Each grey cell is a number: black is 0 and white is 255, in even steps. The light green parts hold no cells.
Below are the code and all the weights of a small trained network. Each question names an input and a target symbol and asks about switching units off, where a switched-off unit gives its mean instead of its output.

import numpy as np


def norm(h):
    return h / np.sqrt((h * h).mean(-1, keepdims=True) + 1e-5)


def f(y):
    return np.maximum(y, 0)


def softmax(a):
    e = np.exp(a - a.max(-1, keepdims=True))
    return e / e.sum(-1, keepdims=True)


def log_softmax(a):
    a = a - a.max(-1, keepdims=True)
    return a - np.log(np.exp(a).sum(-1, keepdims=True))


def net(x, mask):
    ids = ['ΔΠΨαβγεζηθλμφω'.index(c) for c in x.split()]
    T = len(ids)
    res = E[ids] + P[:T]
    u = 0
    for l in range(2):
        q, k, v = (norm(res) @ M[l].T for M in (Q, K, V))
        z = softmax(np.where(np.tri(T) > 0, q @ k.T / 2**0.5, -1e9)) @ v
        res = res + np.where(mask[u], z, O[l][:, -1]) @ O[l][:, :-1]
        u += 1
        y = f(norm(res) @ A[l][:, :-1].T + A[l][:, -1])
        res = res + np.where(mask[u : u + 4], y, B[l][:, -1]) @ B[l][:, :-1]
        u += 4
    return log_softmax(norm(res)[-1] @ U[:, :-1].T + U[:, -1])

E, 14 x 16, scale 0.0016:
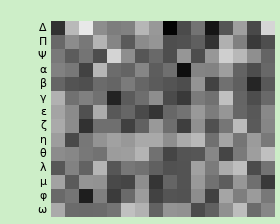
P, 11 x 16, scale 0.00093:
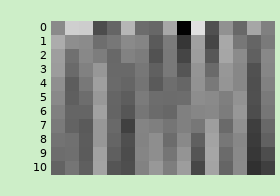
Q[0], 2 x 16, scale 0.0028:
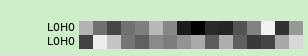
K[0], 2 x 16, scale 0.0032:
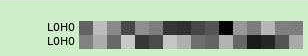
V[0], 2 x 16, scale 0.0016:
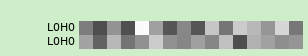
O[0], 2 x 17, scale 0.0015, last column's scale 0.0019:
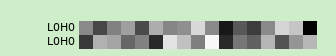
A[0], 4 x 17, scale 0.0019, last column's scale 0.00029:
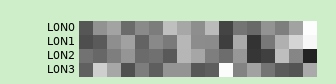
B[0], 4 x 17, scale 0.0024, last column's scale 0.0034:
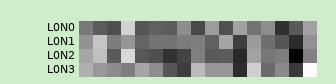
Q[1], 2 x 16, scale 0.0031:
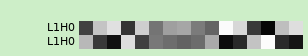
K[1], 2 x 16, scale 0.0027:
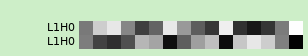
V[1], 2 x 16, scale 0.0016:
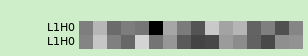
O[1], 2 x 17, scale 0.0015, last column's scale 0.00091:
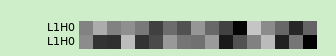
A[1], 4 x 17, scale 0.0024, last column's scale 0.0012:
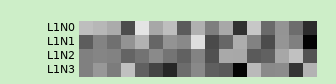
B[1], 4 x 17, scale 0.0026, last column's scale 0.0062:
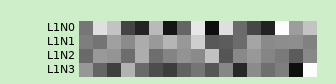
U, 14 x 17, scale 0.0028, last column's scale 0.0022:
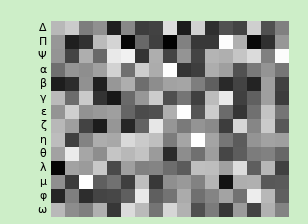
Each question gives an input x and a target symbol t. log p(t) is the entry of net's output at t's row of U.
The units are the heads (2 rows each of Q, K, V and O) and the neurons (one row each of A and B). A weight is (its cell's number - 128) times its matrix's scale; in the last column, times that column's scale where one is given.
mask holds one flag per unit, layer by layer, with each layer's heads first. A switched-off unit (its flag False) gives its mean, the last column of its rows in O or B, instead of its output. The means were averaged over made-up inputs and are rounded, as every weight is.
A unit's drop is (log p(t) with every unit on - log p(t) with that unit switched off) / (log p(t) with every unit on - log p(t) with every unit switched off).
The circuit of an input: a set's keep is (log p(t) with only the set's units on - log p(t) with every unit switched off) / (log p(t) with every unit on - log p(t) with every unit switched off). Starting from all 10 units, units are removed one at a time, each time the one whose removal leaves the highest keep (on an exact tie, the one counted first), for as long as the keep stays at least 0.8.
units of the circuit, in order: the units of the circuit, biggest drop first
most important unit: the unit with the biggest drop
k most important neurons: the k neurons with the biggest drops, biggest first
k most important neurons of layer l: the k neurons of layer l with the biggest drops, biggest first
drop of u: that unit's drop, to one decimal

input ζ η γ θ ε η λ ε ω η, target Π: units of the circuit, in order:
(L0H0 L1N0 L0N0)
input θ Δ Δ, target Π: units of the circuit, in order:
(L1H0 L1N0)
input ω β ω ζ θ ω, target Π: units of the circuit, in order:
(L0N3 L1N0)
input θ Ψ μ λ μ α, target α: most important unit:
L0H0
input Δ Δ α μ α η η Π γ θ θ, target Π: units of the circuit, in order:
(L1N0 L0N3)
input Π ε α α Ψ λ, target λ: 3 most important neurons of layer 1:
(L1N3 L1N0 L1N2)
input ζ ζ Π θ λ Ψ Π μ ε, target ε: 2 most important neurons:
(L1N3 L0N3)
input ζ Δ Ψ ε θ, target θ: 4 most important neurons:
(L0N3 L1N3 L1N0 L0N1)
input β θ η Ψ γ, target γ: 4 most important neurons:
(L0N3 L1N3 L1N0 L1N2)
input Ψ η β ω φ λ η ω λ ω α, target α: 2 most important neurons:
(L0N3 L1N3)
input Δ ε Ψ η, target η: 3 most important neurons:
(L0N3 L1N3 L1N0)
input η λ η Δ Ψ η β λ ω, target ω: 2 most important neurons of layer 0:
(L0N3 L0N1)
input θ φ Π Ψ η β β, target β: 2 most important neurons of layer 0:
(L0N3 L0N0)
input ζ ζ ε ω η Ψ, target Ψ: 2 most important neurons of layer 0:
(L0N3 L0N1)
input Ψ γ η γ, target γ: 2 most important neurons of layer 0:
(L0N3 L0N0)
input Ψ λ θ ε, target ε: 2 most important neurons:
(L0N3 L1N3)
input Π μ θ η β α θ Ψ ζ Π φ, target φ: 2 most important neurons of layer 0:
(L0N3 L0N0)
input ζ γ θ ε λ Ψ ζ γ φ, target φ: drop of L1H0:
0.8
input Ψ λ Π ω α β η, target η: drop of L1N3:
0.6
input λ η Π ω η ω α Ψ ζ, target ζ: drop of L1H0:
0.8
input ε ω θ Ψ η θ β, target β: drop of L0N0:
0.1
